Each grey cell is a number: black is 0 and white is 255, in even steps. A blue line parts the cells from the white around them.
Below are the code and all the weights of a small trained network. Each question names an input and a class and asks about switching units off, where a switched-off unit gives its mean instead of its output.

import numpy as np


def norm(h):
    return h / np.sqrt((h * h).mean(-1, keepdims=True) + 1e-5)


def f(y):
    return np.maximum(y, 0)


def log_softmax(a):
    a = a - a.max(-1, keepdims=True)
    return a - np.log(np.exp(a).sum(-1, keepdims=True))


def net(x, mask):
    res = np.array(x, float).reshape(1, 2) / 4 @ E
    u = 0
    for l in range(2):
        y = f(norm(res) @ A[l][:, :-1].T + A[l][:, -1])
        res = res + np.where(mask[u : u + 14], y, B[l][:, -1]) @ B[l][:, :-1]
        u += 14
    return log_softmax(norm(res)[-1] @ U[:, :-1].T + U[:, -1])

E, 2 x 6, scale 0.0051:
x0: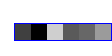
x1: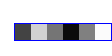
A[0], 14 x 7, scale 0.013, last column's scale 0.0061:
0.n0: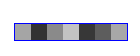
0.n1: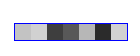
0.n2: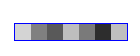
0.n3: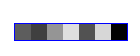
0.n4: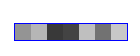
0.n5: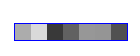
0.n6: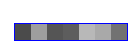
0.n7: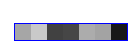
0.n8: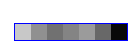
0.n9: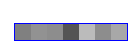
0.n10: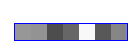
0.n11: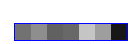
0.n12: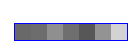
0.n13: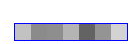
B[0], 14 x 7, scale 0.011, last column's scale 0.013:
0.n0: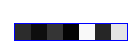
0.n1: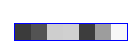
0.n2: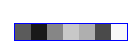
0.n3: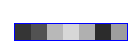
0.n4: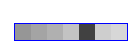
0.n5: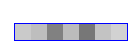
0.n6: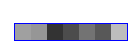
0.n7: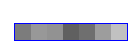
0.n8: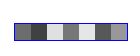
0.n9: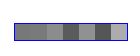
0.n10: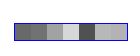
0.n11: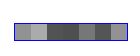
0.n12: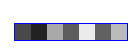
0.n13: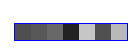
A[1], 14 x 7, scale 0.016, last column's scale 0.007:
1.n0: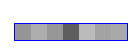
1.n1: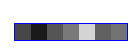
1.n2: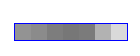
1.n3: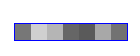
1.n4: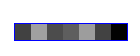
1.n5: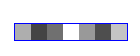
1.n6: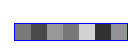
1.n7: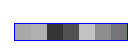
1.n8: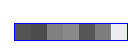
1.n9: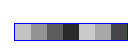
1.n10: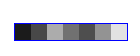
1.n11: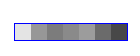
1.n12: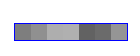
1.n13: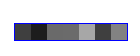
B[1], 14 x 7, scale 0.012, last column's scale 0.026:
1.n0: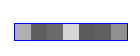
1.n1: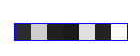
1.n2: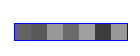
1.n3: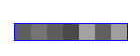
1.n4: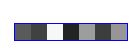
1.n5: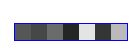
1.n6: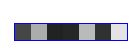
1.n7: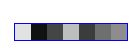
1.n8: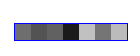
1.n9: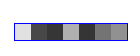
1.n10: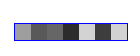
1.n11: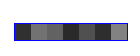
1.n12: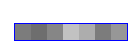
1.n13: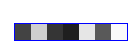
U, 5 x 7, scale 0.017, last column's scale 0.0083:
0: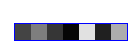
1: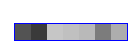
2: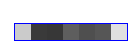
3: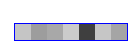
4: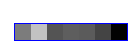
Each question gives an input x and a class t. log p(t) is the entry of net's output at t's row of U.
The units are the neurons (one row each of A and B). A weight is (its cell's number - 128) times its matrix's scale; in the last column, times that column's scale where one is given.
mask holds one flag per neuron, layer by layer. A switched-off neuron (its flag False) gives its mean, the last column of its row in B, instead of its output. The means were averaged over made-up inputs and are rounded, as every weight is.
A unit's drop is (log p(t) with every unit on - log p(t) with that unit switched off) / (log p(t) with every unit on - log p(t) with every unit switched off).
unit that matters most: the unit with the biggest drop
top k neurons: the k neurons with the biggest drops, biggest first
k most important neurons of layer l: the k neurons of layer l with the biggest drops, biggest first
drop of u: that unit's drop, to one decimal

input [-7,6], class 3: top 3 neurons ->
1.n1; 0.n5; 1.n13
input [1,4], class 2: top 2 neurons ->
0.n2; 0.n1
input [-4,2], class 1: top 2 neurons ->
1.n1; 1.n13
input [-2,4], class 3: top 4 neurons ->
0.n0; 0.n5; 1.n5; 1.n1
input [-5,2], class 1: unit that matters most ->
1.n1
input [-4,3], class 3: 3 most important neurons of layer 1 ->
1.n1; 1.n13; 1.n6
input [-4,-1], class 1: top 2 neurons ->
0.n0; 1.n1
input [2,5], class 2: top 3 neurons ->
0.n2; 0.n1; 0.n0
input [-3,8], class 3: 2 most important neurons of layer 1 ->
1.n5; 1.n1
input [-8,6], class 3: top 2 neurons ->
1.n1; 0.n5
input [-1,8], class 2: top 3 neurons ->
0.n1; 1.n1; 1.n13
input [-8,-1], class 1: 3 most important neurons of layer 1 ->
1.n1; 1.n13; 1.n6
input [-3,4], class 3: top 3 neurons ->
0.n0; 0.n5; 1.n1
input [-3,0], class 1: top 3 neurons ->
1.n1; 1.n13; 1.n6
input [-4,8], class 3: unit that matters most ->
0.n5
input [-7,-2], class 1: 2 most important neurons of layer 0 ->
0.n0; 0.n1
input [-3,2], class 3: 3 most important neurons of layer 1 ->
1.n1; 1.n6; 1.n13
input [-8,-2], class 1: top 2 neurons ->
0.n0; 1.n1
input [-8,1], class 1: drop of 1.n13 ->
0.2
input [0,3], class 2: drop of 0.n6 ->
0.0
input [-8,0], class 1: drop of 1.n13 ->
0.2
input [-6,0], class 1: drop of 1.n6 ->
0.1
